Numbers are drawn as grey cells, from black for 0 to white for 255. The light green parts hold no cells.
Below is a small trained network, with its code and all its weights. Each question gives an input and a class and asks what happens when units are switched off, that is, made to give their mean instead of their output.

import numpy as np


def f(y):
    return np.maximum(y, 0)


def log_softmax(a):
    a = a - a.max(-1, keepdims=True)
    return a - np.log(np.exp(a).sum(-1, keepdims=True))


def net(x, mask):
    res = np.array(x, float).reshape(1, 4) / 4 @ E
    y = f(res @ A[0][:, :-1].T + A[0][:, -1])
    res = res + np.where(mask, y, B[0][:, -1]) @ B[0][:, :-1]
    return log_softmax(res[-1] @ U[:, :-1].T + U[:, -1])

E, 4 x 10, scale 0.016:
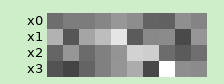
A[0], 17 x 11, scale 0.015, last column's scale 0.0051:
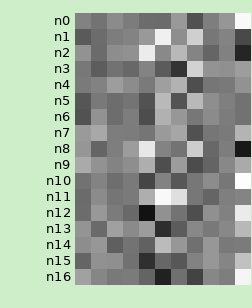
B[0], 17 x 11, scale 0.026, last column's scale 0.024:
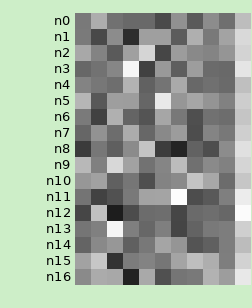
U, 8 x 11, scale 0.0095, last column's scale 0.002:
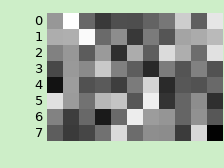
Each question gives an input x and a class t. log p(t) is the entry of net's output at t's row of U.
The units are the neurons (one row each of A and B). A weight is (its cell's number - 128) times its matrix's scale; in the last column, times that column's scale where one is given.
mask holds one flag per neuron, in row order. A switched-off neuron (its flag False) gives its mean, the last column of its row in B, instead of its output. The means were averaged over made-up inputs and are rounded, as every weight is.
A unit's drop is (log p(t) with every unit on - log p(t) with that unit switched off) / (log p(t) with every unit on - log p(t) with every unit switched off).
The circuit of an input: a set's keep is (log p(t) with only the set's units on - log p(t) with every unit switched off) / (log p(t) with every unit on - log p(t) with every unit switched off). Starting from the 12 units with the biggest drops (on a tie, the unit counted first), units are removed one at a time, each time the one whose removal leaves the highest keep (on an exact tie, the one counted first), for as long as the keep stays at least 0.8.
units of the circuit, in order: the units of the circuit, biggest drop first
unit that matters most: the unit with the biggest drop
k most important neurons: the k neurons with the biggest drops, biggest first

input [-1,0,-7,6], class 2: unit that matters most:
n5
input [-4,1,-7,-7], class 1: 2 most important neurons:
(n9 n13)
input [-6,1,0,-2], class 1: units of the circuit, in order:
(n11 n12)
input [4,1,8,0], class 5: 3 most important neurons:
(n12 n2 n8)
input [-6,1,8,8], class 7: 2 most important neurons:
(n8 n2)
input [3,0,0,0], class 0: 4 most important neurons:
(n11 n3 n8 n5)
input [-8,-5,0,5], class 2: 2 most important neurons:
(n11 n3)
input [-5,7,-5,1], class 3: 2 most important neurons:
(n8 n3)
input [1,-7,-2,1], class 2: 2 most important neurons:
(n5 n16)
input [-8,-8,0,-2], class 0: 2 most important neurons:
(n11 n15)
